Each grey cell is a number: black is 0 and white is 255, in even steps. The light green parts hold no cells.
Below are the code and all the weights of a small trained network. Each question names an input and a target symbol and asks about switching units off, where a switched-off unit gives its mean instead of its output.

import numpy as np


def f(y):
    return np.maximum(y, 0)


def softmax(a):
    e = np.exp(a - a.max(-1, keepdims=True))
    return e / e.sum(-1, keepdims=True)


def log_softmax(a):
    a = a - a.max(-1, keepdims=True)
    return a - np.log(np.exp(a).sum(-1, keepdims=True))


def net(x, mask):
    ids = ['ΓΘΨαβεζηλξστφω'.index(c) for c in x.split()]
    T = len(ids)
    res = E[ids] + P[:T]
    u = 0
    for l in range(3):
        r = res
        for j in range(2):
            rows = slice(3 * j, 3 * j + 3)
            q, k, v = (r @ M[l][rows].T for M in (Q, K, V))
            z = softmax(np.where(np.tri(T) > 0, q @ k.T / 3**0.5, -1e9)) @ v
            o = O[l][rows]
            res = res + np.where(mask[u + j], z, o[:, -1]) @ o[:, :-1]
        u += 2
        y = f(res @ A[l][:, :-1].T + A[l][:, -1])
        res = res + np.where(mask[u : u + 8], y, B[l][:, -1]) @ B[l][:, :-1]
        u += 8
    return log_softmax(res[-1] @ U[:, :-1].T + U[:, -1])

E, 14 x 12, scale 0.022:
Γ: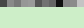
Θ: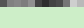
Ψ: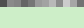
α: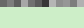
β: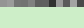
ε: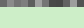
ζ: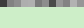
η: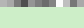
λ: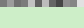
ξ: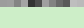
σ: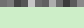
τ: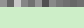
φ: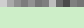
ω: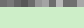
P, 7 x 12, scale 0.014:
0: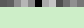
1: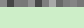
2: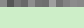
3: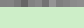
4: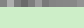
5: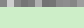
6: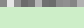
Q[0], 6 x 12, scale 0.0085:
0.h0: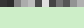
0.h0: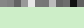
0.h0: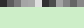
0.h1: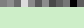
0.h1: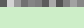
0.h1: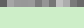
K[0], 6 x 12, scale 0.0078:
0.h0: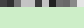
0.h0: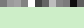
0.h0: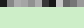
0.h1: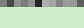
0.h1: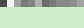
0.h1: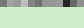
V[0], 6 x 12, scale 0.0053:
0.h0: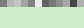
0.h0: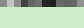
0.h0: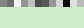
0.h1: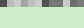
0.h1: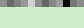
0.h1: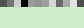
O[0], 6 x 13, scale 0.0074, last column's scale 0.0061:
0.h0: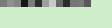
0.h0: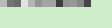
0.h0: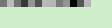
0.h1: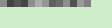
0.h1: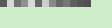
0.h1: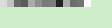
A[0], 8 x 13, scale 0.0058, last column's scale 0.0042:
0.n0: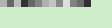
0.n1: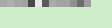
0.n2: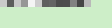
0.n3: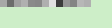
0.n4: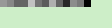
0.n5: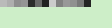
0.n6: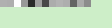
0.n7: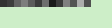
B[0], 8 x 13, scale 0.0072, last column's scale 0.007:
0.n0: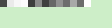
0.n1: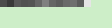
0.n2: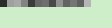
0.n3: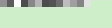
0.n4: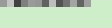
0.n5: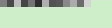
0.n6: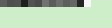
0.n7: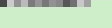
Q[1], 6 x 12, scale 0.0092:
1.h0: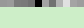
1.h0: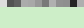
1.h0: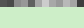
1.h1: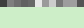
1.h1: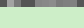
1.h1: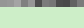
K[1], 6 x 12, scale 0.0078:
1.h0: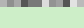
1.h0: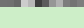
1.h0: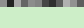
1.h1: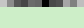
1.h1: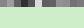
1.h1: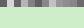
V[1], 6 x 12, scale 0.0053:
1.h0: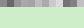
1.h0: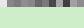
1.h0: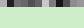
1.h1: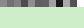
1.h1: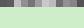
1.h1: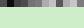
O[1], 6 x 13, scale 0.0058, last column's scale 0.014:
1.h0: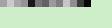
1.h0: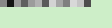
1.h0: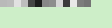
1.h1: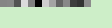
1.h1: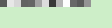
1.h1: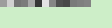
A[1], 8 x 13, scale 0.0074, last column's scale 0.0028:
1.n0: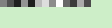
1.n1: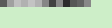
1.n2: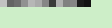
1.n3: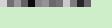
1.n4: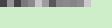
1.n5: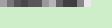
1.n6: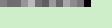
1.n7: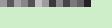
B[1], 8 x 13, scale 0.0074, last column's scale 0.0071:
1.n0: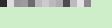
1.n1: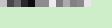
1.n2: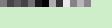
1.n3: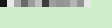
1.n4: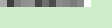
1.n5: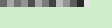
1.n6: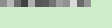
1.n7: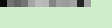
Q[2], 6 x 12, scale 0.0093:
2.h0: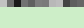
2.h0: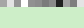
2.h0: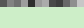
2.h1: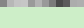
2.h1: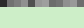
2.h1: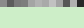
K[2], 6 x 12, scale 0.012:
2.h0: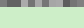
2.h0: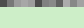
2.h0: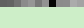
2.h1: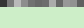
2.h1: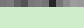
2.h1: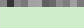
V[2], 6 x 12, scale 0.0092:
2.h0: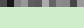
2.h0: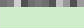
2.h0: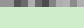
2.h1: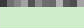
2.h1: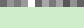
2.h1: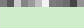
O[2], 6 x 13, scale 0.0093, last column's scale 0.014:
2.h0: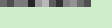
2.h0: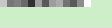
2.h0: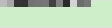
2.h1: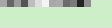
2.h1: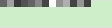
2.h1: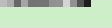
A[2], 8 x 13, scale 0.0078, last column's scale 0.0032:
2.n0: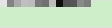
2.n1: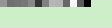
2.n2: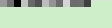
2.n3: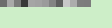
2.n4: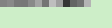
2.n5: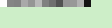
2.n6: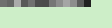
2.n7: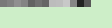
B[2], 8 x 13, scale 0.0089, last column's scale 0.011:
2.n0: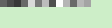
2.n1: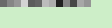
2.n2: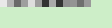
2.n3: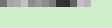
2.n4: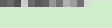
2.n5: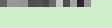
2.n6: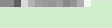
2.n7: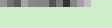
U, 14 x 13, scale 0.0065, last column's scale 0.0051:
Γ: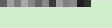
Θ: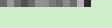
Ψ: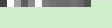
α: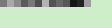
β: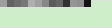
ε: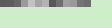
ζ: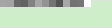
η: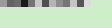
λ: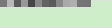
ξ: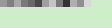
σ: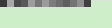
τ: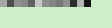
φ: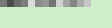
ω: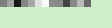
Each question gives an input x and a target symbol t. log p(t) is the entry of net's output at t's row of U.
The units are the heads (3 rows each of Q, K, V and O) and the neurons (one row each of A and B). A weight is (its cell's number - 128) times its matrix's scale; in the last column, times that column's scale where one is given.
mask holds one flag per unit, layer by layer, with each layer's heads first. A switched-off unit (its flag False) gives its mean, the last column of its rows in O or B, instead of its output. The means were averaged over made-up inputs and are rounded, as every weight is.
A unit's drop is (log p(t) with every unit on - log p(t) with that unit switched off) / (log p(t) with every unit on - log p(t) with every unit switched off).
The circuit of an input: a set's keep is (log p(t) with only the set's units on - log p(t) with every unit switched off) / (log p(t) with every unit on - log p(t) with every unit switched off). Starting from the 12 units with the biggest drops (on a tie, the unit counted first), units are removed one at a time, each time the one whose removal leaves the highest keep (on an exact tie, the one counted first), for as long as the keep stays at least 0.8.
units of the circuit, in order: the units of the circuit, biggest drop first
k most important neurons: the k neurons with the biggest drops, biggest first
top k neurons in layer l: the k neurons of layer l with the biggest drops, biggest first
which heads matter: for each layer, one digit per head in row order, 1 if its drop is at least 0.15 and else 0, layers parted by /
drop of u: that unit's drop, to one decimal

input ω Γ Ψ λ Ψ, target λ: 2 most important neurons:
0.n3, 0.n0
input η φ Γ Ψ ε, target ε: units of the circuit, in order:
2.h0, 1.n7, 0.h0
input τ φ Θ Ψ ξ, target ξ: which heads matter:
00 / 10 / 00
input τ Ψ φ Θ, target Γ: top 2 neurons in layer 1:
1.n1, 1.n4
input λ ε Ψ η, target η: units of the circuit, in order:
2.h0
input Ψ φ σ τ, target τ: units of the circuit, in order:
1.n1, 2.h0, 0.n2
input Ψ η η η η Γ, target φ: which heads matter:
01 / 00 / 00
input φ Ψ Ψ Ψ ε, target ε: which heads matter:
10 / 00 / 10
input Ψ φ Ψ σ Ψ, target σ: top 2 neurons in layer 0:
0.n4, 0.n0
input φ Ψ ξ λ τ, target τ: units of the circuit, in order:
2.h0, 1.n1
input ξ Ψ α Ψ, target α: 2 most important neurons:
0.n0, 0.n3
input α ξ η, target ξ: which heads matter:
00 / 10 / 00
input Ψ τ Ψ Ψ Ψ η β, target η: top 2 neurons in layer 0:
0.n6, 0.n0
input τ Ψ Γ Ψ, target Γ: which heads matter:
00 / 01 / 01
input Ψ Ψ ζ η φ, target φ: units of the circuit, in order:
2.h0, 0.h0, 2.n0
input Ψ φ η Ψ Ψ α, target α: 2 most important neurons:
1.n5, 0.n6
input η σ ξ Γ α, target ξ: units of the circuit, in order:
1.h0
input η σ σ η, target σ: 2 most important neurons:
1.n1, 0.n4
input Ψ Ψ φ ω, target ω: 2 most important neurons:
1.n0, 0.n0
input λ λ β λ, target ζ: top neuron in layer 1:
1.n3
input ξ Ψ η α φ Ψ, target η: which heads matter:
11 / 01 / 10
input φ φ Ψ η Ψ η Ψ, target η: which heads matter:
00 / 01 / 10
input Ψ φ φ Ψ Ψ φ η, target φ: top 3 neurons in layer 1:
1.n1, 1.n4, 1.n3
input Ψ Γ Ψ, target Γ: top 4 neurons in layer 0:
0.n3, 0.n0, 0.n7, 0.n2
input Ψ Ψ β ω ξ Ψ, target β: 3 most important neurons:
0.n0, 1.n2, 1.n1
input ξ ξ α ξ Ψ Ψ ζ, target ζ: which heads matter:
11 / 00 / 01
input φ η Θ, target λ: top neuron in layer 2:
2.n5
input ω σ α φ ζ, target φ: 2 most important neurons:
1.n4, 0.n4
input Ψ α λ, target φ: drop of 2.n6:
0.0
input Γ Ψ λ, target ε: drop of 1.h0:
0.1
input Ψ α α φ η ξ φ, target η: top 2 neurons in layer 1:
1.n5, 1.n1
